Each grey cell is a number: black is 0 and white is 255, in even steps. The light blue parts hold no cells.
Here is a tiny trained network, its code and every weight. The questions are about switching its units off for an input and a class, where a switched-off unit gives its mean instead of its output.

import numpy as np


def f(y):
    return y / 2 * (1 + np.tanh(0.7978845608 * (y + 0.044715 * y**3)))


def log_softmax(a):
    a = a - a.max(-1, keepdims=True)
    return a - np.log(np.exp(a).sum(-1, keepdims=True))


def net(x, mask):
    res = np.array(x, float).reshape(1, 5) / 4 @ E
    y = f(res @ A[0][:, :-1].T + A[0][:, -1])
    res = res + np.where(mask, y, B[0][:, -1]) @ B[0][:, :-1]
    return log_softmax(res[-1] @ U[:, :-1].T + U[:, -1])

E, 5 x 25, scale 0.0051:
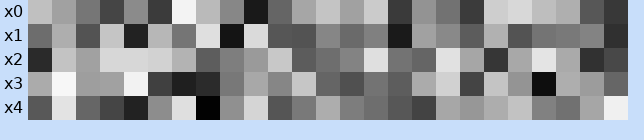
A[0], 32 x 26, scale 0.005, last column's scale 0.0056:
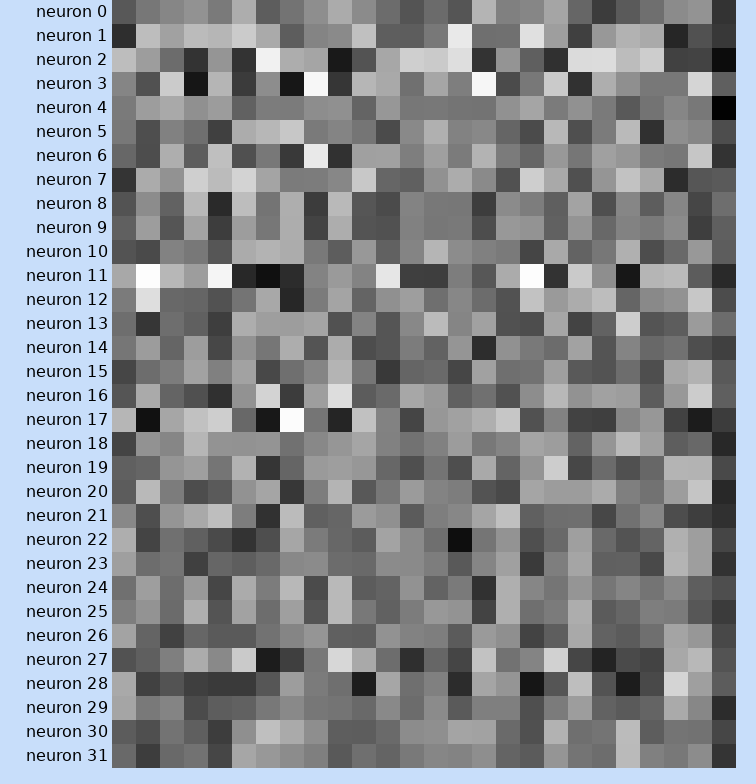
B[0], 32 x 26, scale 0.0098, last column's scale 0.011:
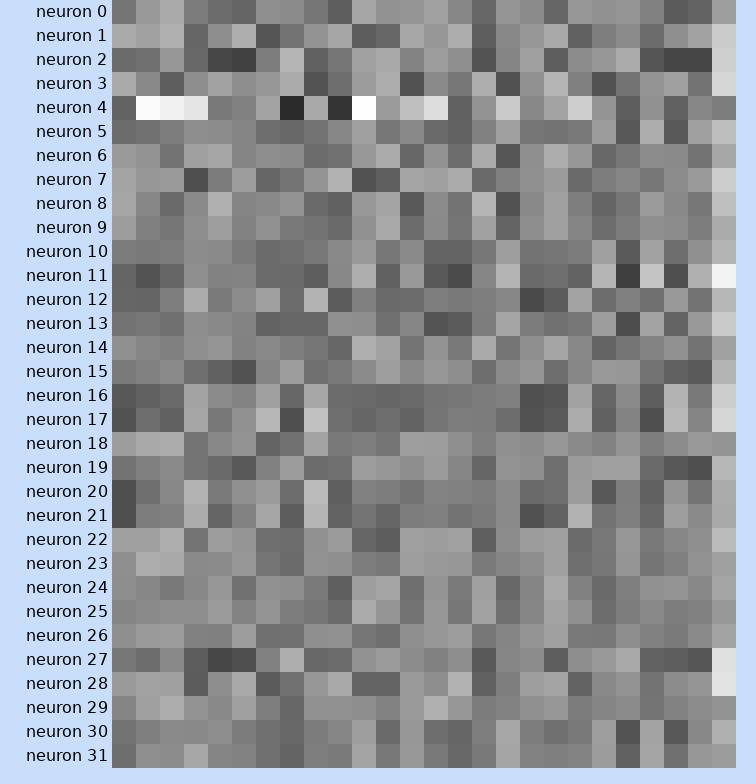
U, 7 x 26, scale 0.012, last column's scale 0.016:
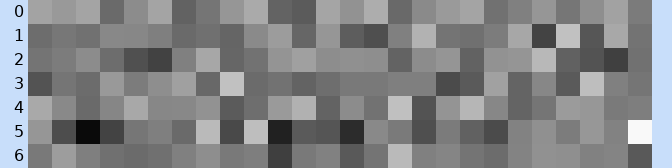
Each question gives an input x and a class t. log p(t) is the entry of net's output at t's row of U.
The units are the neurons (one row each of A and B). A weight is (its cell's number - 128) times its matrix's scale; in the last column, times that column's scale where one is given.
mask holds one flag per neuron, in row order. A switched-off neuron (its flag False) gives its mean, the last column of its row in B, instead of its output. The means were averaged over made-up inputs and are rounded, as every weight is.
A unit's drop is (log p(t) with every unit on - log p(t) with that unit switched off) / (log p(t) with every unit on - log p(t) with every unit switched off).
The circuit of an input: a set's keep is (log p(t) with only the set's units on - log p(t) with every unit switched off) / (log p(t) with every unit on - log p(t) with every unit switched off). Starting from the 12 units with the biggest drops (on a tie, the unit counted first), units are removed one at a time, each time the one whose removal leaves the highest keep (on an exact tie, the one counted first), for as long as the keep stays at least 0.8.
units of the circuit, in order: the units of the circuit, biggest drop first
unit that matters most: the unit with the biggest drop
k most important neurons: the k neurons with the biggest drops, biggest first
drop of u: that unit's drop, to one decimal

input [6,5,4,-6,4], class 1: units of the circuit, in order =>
neuron 5; neuron 30
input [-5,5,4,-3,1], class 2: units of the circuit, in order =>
neuron 27
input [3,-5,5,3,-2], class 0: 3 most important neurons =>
neuron 1; neuron 7; neuron 8
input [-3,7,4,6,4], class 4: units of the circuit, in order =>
neuron 8; neuron 9
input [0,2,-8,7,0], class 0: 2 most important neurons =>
neuron 28; neuron 22
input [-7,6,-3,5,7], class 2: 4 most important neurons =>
neuron 27; neuron 15; neuron 17; neuron 19
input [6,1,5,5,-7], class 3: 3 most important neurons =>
neuron 17; neuron 21; neuron 27
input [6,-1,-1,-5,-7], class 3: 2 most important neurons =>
neuron 17; neuron 27
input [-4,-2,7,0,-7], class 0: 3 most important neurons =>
neuron 1; neuron 7; neuron 16
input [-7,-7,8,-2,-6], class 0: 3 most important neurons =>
neuron 1; neuron 7; neuron 2
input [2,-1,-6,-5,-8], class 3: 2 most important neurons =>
neuron 17; neuron 21
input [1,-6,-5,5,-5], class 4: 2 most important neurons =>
neuron 3; neuron 6
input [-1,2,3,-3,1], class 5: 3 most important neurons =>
neuron 11; neuron 28; neuron 22
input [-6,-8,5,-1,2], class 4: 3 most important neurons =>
neuron 3; neuron 6; neuron 2
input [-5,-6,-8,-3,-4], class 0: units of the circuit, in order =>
neuron 28
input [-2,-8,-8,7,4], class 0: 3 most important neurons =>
neuron 28; neuron 22; neuron 23
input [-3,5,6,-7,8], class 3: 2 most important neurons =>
neuron 16; neuron 11
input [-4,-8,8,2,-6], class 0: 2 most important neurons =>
neuron 1; neuron 7
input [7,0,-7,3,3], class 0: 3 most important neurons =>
neuron 28; neuron 22; neuron 27
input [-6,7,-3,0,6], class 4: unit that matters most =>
neuron 8
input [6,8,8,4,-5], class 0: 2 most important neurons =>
neuron 1; neuron 7
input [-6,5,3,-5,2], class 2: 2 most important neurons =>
neuron 27; neuron 11
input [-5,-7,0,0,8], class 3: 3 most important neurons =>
neuron 16; neuron 12; neuron 20
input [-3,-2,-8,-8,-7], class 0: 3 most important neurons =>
neuron 28; neuron 22; neuron 11
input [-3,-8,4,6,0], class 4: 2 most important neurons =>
neuron 3; neuron 6
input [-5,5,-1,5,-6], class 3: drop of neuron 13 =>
0.2
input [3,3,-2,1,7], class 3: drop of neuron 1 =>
0.0
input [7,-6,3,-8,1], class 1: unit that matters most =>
neuron 13
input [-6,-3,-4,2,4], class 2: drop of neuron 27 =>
0.1
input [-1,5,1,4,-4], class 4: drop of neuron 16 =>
0.2
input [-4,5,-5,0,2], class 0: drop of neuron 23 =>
0.1
